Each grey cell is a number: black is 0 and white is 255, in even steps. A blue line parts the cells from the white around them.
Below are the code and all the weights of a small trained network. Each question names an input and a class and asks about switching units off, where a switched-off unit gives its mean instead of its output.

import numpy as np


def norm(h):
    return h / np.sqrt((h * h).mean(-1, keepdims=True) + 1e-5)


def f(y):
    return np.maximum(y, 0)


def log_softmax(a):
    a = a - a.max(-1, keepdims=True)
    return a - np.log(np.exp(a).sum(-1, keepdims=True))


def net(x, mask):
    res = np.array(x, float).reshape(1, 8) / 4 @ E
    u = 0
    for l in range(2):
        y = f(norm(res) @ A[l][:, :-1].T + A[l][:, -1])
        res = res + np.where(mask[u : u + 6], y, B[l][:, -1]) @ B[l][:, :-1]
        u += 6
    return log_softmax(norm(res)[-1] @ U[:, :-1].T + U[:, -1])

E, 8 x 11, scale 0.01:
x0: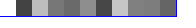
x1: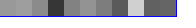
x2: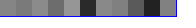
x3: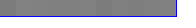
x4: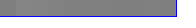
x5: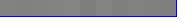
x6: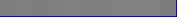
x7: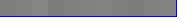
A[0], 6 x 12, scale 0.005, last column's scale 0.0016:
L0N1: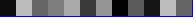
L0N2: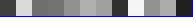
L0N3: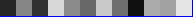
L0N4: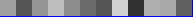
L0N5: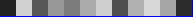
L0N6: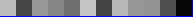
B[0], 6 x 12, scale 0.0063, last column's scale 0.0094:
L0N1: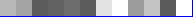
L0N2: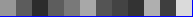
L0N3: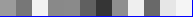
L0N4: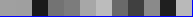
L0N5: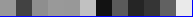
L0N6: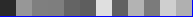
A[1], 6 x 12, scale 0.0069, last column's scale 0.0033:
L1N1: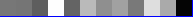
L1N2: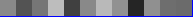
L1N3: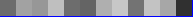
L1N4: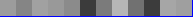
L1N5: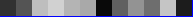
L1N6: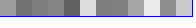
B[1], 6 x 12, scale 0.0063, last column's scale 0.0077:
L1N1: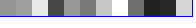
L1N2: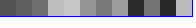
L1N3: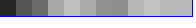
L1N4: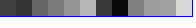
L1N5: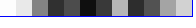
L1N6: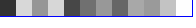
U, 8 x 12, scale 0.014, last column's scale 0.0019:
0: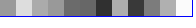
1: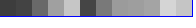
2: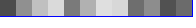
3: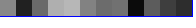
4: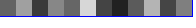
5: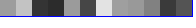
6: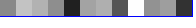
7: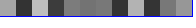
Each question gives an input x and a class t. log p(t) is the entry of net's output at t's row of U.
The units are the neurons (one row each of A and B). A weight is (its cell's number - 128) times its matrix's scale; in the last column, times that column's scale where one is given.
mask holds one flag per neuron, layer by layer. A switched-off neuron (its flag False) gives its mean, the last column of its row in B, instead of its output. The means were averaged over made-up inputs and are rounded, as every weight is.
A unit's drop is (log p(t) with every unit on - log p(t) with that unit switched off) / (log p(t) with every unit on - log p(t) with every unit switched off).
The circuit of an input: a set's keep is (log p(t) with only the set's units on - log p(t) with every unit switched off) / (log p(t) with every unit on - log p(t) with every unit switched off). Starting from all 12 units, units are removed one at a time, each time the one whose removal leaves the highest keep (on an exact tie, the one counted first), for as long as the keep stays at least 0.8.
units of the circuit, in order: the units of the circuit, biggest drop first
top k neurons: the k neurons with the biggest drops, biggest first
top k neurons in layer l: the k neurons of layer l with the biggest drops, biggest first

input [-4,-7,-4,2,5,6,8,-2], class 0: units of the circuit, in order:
(L0N3, L1N5)
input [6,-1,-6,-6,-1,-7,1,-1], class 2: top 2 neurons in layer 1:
(L1N1, L1N2)
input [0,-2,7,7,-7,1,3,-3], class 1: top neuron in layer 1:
(L1N4)
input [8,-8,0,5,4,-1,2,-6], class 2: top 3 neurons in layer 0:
(L0N5, L0N6, L0N2)
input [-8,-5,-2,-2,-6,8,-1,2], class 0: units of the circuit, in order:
(L0N3, L1N5)
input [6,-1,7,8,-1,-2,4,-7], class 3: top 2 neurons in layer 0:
(L0N3, L0N4)
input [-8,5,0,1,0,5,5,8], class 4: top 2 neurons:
(L0N2, L0N5)
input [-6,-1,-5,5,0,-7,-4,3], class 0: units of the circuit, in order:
(L0N3, L1N5)
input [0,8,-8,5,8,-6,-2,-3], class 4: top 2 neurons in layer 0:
(L0N2, L0N3)
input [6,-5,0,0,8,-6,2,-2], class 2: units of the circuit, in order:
(L0N5, L1N5)
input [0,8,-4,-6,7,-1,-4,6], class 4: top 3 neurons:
(L0N2, L0N3, L0N1)
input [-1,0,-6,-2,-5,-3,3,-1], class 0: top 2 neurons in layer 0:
(L0N1, L0N4)
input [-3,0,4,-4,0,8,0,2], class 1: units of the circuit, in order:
(L0N4, L1N4)
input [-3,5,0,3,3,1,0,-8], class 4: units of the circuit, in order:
(L0N2)
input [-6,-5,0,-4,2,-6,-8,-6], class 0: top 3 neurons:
(L0N3, L1N5, L0N5)
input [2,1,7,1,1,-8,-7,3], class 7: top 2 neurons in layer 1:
(L1N2, L1N4)
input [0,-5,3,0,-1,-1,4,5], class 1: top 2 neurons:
(L0N3, L0N5)
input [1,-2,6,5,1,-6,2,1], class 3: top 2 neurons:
(L0N3, L1N6)
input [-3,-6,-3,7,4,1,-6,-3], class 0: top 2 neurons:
(L0N3, L1N5)
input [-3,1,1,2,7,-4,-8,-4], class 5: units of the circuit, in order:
(L0N1)
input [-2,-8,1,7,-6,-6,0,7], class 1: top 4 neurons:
(L0N3, L1N3, L0N5, L1N4)
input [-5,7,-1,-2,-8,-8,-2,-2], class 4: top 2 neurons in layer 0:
(L0N2, L0N5)
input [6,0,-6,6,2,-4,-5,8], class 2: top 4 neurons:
(L0N3, L1N1, L0N4, L1N2)
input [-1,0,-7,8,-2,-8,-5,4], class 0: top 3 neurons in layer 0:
(L0N1, L0N4, L0N5)
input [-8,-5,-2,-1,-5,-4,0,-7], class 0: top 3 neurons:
(L0N3, L0N5, L1N5)
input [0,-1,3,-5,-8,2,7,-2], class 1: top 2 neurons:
(L0N5, L0N2)
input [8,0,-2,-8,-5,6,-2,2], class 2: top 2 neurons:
(L0N3, L0N4)
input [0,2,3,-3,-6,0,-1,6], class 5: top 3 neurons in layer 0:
(L0N3, L0N5, L0N1)
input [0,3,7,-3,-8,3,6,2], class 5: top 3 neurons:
(L0N3, L0N5, L0N1)
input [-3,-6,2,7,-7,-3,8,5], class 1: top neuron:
(L0N3)
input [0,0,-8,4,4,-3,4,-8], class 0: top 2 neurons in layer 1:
(L1N5, L1N1)
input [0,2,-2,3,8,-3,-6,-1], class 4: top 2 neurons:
(L0N3, L0N2)
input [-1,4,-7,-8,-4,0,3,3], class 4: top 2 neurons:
(L0N2, L0N3)
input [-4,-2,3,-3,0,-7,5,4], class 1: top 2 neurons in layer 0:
(L0N1, L0N3)
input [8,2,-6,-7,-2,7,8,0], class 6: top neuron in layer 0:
(L0N1)
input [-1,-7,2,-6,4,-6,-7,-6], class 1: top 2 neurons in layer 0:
(L0N3, L0N5)
